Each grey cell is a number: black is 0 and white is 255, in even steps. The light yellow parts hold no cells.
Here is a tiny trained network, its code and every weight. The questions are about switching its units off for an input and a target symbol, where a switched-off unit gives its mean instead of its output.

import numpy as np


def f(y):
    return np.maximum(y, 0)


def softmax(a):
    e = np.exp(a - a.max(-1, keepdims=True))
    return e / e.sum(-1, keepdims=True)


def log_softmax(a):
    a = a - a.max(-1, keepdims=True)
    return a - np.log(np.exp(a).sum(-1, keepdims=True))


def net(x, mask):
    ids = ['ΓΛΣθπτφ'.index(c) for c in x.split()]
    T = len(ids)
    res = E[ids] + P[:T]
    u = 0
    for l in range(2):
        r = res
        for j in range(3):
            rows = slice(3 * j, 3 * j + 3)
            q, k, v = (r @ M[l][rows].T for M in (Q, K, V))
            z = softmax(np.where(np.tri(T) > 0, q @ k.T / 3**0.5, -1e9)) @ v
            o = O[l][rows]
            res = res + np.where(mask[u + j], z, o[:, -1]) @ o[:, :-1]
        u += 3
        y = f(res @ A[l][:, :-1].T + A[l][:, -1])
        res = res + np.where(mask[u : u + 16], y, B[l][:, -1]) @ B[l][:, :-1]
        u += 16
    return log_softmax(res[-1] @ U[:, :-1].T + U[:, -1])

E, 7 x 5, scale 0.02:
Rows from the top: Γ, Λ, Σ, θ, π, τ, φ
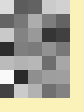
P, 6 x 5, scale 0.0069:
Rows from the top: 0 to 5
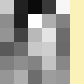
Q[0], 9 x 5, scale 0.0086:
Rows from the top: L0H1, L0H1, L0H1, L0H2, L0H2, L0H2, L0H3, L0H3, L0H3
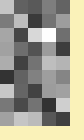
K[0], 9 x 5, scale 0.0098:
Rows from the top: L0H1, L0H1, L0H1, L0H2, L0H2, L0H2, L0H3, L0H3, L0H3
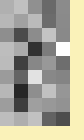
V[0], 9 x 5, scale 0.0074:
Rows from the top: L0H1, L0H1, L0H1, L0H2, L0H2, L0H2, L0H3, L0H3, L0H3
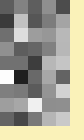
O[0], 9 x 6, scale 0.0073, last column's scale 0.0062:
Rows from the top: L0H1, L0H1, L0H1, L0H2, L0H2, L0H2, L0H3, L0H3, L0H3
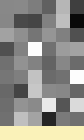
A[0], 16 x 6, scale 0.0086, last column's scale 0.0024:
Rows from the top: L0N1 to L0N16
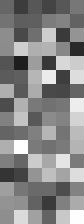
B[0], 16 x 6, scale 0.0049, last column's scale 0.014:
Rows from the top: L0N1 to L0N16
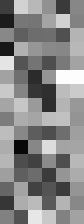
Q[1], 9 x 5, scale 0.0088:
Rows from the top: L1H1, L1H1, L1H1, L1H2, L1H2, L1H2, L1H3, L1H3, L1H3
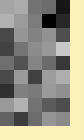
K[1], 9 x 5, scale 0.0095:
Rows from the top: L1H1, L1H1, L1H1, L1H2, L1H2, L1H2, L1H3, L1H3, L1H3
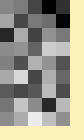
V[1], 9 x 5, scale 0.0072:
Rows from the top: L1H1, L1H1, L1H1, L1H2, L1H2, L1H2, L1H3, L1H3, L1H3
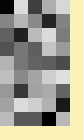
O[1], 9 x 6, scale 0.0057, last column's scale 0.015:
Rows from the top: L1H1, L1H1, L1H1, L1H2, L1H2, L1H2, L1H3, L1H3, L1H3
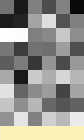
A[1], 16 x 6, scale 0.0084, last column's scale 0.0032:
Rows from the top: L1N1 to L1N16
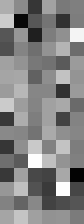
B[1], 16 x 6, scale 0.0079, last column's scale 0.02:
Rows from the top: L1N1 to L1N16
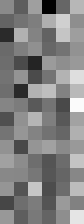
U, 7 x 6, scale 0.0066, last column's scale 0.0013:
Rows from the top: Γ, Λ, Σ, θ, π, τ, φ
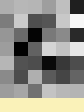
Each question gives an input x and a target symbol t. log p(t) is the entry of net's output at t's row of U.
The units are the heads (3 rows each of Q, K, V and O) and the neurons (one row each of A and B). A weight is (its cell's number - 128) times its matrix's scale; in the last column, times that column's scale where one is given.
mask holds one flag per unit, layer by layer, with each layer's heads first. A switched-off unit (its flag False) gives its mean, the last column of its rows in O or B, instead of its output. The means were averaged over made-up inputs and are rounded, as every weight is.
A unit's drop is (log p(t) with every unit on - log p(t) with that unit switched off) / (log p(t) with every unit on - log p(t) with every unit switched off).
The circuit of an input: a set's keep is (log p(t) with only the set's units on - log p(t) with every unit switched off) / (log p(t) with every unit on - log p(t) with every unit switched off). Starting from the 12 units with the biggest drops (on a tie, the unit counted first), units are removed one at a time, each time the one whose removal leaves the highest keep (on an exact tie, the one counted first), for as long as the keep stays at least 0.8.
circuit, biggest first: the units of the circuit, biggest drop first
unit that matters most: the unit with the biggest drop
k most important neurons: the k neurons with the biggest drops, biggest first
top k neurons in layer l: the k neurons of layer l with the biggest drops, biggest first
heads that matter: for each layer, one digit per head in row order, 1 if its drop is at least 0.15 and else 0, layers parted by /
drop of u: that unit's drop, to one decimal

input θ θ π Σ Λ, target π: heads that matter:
100 / 101
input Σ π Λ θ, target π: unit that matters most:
L1H1
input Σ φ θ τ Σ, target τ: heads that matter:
000 / 110
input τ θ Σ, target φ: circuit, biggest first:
[L0H3, L0N5, L1H3]
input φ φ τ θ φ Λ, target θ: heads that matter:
010 / 111
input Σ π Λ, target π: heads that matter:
000 / 100
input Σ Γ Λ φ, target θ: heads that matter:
000 / 110
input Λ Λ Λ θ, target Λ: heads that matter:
010 / 000
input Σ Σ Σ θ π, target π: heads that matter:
001 / 100
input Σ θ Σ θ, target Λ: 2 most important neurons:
[L1N3, L1N7]
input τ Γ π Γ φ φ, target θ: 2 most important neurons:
[L0N9, L0N12]
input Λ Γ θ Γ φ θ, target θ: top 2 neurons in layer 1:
[L1N1, L1N11]
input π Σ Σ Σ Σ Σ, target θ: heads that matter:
001 / 001
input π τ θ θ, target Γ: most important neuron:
[L1N1]
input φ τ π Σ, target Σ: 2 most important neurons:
[L1N14, L0N11]
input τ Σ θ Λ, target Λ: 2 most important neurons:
[L0N6, L1N7]
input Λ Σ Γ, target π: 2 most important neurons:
[L0N12, L1N8]
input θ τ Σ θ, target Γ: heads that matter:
011 / 100
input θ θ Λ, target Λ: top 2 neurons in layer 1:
[L1N7, L1N3]
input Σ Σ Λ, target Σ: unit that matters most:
L0N6
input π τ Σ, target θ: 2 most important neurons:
[L1N7, L0N14]
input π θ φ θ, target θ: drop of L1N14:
0.0
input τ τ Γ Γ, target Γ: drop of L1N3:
-0.1
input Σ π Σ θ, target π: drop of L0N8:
0.1
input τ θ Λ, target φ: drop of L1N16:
-0.1
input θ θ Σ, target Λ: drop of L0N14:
0.0
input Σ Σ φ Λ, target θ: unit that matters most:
L1H1
